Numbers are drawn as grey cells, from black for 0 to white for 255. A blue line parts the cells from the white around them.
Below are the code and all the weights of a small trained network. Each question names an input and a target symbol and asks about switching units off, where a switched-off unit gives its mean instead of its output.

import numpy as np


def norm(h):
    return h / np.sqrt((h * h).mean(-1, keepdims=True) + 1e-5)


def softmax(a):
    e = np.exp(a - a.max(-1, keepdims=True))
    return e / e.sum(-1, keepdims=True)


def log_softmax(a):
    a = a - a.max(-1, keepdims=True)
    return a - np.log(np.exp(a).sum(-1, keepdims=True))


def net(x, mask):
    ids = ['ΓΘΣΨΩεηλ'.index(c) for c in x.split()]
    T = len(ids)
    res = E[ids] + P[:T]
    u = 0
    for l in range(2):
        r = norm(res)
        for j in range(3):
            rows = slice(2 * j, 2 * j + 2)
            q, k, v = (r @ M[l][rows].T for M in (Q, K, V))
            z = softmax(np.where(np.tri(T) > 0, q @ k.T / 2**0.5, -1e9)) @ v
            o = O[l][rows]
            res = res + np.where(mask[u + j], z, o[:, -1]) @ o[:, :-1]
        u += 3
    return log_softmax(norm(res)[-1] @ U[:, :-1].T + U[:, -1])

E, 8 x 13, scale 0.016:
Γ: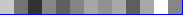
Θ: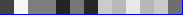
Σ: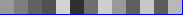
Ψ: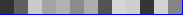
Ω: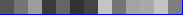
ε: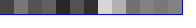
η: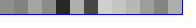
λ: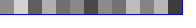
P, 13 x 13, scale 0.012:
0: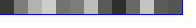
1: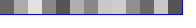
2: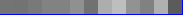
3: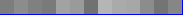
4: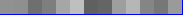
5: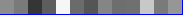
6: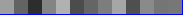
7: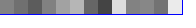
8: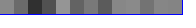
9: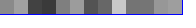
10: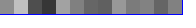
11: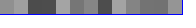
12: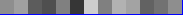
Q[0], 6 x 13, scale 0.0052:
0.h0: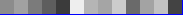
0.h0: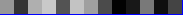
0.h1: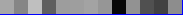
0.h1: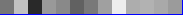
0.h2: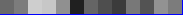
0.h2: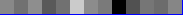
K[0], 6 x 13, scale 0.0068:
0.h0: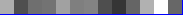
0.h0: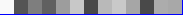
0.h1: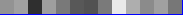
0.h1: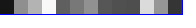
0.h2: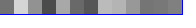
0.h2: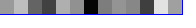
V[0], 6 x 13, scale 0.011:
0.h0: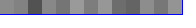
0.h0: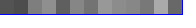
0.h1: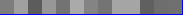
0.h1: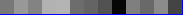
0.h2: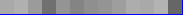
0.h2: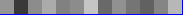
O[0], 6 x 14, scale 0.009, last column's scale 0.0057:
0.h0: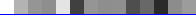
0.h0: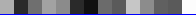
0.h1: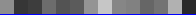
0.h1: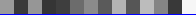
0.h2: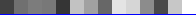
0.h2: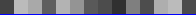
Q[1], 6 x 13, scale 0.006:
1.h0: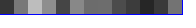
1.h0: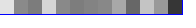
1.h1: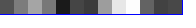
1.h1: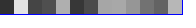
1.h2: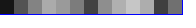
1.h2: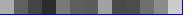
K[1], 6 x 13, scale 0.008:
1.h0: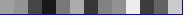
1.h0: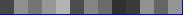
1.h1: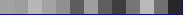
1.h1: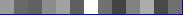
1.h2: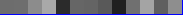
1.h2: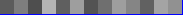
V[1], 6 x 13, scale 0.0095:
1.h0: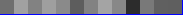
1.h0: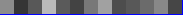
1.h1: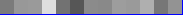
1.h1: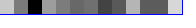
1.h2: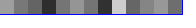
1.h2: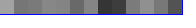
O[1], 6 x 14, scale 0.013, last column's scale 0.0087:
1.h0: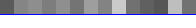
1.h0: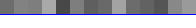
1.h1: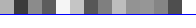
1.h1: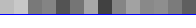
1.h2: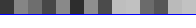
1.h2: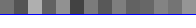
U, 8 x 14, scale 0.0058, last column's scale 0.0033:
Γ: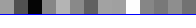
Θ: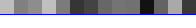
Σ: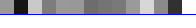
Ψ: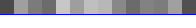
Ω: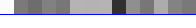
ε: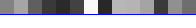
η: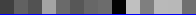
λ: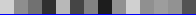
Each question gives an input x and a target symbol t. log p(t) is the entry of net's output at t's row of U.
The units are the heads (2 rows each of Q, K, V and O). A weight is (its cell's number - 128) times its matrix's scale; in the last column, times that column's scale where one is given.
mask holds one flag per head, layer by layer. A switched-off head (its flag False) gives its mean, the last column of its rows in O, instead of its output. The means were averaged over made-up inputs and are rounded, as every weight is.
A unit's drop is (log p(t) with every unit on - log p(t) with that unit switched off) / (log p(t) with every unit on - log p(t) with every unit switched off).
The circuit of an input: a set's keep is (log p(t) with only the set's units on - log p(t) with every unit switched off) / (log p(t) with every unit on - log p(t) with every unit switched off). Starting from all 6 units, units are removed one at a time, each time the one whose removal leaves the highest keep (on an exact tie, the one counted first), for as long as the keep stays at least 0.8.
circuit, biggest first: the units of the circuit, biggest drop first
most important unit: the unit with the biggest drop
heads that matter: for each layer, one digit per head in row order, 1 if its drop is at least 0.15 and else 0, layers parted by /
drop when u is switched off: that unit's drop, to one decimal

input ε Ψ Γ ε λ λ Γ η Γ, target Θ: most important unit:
1.h0
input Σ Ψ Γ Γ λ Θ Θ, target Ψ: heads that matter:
100 / 100
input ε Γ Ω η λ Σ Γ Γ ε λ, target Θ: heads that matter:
001 / 100
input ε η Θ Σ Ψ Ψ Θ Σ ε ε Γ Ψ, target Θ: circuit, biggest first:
(0.h2 1.h0 0.h1)
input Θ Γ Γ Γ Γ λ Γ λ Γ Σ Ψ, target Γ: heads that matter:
011 / 001
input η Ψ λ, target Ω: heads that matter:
010 / 001
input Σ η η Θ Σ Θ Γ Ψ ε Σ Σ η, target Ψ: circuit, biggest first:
(0.h0 1.h1 1.h0)
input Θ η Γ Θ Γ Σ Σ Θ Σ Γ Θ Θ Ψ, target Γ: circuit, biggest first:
(0.h1 1.h2)
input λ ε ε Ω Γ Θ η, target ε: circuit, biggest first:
(0.h1 1.h2)
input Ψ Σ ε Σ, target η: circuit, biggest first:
(0.h2 1.h1 0.h0)
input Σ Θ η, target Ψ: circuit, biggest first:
(0.h0 1.h0)
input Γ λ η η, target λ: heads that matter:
101 / 010
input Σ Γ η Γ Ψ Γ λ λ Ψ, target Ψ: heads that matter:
100 / 010
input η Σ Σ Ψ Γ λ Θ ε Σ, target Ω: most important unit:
0.h1
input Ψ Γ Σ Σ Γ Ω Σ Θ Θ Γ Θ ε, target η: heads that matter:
101 / 010
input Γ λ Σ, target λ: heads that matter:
101 / 010
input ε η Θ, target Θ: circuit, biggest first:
(1.h0 0.h2)
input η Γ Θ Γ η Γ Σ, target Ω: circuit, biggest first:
(0.h1 1.h2)
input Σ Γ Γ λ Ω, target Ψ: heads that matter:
100 / 100
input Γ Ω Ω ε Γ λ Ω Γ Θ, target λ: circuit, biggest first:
(0.h2 0.h0 1.h1)
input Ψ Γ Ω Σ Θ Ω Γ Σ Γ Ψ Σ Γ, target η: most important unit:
0.h0
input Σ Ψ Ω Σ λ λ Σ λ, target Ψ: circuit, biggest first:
(0.h0 1.h0 1.h1)
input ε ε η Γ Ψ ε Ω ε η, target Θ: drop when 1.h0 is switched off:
0.6
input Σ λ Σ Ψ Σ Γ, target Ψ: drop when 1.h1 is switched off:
0.2
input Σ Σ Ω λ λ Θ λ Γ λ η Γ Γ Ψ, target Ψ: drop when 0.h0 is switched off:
0.7
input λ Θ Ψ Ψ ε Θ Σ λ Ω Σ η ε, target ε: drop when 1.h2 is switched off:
0.4
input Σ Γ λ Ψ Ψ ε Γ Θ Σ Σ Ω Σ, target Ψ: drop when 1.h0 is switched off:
0.2
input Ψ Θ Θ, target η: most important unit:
0.h2
